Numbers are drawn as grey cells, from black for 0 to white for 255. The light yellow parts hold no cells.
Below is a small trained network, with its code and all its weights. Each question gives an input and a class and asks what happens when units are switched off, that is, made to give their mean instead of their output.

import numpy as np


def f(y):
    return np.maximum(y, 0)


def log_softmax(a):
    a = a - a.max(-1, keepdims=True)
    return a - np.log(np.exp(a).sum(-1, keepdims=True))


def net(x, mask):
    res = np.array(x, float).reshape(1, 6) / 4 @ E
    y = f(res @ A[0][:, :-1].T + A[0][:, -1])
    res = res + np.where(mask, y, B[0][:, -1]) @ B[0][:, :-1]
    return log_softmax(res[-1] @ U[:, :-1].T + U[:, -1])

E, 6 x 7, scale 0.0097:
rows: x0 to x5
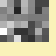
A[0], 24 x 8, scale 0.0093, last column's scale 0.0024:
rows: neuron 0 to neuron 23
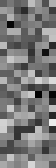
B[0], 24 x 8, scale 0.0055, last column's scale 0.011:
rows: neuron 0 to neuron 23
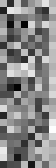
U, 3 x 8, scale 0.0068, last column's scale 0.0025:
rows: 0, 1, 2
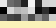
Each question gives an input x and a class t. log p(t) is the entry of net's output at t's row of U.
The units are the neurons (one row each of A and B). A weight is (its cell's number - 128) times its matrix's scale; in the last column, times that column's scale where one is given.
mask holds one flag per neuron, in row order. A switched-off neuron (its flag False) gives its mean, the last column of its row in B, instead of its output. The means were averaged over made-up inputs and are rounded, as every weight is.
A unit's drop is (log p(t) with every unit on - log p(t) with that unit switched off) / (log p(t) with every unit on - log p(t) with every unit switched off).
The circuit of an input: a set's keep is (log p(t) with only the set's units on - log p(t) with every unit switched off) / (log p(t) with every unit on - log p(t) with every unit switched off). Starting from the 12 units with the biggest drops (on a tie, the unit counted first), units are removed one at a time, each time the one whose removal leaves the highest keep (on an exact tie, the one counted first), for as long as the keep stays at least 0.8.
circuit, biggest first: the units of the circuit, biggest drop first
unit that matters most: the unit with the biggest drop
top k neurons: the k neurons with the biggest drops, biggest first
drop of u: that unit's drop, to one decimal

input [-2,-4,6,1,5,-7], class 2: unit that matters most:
neuron 11
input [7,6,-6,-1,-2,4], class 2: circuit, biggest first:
(neuron 18; neuron 12)
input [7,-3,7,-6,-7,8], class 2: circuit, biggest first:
(neuron 12; neuron 7)
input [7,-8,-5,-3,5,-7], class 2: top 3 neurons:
(neuron 11; neuron 23; neuron 19)
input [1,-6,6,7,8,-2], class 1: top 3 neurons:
(neuron 18; neuron 1; neuron 6)
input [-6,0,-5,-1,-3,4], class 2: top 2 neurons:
(neuron 18; neuron 1)
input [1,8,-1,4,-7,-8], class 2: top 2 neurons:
(neuron 19; neuron 18)
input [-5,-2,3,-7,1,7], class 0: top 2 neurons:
(neuron 3; neuron 21)
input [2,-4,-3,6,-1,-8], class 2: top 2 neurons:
(neuron 23; neuron 11)
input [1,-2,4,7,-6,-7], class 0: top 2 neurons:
(neuron 8; neuron 22)
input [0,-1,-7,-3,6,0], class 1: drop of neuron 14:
0.0
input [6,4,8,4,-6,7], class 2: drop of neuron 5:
0.1
